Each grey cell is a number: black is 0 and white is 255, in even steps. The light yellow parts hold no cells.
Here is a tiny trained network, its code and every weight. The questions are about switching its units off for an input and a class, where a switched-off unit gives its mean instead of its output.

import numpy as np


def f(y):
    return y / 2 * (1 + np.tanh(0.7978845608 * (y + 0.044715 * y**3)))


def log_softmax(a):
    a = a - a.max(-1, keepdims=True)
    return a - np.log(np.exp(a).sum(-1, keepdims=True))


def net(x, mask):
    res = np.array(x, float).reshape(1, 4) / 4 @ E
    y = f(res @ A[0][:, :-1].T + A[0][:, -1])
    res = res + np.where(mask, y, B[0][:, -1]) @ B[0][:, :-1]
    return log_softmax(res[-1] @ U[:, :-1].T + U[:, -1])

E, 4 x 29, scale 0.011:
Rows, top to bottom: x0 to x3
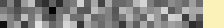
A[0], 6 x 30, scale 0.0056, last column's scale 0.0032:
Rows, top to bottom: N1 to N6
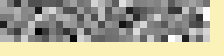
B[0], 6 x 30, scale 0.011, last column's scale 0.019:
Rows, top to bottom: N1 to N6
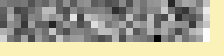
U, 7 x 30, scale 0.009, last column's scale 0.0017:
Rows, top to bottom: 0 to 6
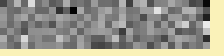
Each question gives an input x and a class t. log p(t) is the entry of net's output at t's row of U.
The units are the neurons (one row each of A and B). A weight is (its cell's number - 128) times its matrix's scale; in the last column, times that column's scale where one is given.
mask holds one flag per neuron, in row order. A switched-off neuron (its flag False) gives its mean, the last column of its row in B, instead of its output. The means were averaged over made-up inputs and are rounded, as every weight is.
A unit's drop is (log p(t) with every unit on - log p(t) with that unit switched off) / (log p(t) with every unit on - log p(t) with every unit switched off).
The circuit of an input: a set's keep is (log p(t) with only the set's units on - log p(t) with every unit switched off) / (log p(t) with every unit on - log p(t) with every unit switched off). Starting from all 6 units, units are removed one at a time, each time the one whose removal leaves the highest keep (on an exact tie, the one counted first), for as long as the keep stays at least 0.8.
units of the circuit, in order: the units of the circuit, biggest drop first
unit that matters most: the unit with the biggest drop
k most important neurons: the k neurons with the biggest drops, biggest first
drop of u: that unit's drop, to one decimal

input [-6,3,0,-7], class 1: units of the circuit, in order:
(N3 N6)
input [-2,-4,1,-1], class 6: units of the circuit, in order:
(N5 N4)
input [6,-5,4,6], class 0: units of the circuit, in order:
(N4 N5)
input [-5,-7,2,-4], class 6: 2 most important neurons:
(N6 N5)
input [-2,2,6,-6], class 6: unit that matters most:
N1
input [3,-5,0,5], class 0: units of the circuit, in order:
(N5 N4)
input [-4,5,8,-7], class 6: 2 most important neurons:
(N1 N6)
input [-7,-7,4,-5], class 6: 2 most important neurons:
(N6 N5)
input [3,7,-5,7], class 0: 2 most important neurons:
(N5 N6)
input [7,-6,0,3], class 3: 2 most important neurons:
(N4 N6)
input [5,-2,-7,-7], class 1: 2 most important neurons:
(N3 N6)
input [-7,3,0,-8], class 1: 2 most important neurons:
(N3 N6)
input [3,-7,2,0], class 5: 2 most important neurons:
(N2 N6)
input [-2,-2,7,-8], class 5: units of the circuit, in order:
(N6)
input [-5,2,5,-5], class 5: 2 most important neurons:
(N2 N4)
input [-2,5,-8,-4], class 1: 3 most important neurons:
(N3 N1 N6)
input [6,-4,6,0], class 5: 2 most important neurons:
(N6 N2)
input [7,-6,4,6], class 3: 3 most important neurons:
(N4 N6 N2)
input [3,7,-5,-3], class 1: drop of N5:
0.0
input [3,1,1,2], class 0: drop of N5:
0.3
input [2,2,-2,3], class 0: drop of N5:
0.3
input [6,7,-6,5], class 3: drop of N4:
0.2
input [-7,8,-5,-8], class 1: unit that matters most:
N1
